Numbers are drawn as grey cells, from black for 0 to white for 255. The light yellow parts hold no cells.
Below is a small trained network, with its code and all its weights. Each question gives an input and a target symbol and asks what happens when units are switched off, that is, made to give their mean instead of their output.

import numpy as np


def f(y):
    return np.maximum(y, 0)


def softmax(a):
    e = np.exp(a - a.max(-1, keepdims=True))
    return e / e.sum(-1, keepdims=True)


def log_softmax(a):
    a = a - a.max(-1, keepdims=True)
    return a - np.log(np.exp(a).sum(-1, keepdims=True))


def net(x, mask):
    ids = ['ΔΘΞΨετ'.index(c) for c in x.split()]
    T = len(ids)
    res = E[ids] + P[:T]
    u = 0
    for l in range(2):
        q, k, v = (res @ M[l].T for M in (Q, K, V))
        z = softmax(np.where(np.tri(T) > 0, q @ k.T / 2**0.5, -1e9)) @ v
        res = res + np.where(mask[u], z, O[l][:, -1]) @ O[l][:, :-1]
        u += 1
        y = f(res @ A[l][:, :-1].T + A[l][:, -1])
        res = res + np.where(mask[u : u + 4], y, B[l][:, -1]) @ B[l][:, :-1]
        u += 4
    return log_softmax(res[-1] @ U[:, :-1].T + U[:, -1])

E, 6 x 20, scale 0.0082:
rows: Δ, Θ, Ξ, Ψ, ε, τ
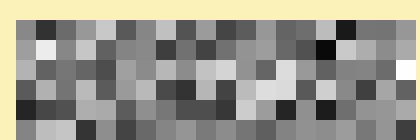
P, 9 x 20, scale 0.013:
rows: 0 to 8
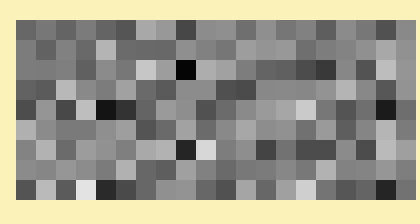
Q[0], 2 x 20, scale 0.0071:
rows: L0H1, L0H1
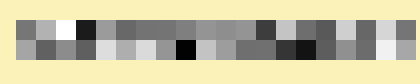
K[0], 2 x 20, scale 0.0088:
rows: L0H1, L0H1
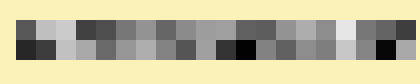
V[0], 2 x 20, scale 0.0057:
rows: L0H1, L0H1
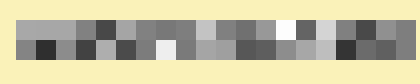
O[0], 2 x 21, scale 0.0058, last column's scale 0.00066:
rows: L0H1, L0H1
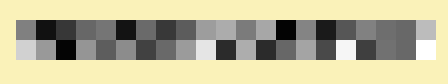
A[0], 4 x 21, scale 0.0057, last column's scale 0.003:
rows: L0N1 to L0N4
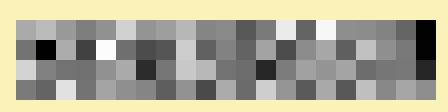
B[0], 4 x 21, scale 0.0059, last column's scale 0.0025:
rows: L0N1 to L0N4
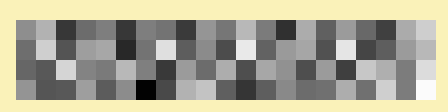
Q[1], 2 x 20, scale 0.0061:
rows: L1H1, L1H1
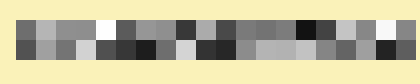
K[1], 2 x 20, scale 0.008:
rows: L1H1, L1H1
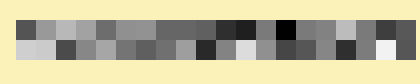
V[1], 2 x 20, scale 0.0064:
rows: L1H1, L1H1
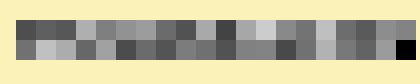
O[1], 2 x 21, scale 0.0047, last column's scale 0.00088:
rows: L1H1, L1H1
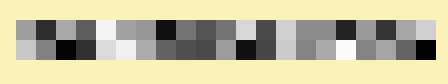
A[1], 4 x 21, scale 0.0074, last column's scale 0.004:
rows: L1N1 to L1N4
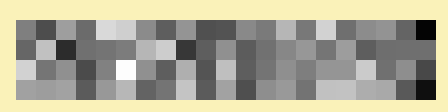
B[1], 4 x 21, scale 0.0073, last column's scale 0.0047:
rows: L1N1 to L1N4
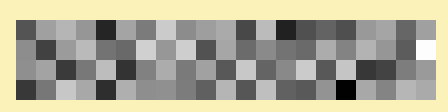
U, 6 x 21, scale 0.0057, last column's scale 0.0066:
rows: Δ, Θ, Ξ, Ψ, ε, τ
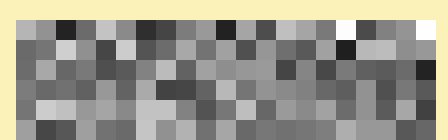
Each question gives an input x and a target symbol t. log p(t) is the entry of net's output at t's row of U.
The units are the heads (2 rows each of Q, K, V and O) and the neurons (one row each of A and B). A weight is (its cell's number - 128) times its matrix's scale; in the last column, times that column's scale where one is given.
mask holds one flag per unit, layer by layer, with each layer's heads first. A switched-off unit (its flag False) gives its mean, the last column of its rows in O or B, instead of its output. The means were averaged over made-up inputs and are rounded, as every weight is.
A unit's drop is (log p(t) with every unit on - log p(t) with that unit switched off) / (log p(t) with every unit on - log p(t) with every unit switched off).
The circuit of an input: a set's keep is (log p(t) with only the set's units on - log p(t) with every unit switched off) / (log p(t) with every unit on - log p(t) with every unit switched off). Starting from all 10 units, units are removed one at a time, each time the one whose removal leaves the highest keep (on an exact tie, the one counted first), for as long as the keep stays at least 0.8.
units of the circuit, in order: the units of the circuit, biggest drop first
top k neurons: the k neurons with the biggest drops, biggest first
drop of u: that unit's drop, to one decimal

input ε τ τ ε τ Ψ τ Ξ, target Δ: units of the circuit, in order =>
L1N3
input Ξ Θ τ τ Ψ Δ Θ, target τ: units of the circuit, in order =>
L1N2, L1H1
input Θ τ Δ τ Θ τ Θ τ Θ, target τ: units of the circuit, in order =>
L1H1, L1N2
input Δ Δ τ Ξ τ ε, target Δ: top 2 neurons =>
L1N2, L1N4
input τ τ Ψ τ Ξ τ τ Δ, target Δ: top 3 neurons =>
L0N2, L1N2, L1N4
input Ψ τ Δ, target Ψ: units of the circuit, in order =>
L1H1, L0H1
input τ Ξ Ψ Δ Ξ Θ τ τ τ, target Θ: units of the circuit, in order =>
L0H1, L0N4
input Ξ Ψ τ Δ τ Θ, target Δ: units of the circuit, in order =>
L1N3, L1H1
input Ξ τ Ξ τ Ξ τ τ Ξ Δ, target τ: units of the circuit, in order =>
L1H1, L1N2
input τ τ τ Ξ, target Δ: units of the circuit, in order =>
L1N3, L1N2
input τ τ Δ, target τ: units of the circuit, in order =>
L1N2, L1H1
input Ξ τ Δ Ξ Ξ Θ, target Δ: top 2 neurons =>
L1N2, L1N4
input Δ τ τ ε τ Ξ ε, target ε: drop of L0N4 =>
0.1
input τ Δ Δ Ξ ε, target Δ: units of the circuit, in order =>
L0H1
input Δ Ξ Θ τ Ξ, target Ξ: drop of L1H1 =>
1.0
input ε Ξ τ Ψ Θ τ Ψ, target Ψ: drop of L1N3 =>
0.0
